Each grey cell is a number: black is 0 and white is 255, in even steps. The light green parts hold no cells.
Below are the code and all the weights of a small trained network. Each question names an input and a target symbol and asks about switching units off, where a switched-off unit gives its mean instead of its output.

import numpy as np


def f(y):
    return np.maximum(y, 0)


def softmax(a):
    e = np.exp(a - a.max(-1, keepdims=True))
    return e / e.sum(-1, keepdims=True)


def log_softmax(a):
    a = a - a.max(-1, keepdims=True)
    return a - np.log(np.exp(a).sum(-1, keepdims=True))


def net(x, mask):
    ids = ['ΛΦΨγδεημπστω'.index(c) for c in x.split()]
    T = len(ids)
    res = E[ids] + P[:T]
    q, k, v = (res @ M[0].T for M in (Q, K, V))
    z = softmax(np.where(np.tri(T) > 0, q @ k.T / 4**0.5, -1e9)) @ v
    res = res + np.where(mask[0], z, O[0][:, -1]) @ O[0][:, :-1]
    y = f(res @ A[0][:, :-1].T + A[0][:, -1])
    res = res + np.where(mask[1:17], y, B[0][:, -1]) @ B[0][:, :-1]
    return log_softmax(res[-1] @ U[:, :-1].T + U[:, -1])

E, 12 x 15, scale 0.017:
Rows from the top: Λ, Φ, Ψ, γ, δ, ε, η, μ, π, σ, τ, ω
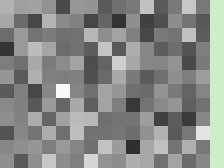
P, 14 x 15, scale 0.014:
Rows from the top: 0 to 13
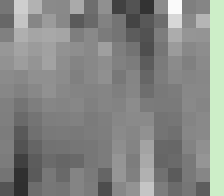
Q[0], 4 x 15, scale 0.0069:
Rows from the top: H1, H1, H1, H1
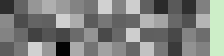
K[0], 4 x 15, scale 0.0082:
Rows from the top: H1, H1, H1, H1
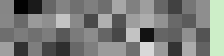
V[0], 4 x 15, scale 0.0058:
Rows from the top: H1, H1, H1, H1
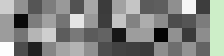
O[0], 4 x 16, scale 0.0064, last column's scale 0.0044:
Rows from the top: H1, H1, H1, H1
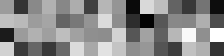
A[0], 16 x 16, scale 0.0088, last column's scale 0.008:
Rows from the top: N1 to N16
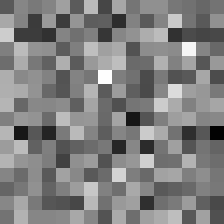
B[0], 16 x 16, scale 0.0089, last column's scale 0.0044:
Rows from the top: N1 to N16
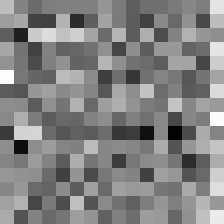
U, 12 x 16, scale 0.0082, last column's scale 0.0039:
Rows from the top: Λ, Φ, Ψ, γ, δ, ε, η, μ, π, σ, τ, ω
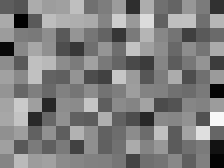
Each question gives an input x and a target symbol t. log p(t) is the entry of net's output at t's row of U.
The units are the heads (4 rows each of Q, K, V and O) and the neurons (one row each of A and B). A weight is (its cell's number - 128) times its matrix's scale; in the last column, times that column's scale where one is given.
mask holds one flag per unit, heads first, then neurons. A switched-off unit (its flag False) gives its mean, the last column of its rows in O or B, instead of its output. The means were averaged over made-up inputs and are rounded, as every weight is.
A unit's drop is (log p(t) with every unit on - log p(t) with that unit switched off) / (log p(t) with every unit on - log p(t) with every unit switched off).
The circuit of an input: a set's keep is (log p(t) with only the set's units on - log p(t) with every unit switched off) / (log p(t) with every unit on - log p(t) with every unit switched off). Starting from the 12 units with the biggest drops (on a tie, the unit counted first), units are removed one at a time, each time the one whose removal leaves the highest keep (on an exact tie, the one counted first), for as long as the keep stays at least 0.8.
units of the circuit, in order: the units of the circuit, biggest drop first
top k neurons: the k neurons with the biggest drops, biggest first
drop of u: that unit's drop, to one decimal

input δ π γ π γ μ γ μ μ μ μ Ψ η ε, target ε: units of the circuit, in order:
[N13]
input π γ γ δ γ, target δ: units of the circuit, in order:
[H1; N11]
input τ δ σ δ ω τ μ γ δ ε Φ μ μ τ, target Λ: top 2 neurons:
[N3; N10]
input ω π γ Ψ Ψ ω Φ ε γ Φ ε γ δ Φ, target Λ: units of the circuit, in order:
[H1; N10]
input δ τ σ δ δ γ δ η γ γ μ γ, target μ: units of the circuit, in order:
[H1; N6; N14]
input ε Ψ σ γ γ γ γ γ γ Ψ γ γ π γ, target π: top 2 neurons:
[N6; N4]
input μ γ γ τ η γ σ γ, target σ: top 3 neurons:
[N15; N11; N6]
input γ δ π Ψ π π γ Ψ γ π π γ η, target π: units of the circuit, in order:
[H1; N5]
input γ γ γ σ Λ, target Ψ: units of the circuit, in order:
[N12; N4]
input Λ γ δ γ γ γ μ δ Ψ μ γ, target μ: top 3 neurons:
[N6; N14; N4]
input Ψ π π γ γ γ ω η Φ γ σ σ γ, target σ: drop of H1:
1.3
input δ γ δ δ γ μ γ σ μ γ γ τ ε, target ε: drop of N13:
0.3
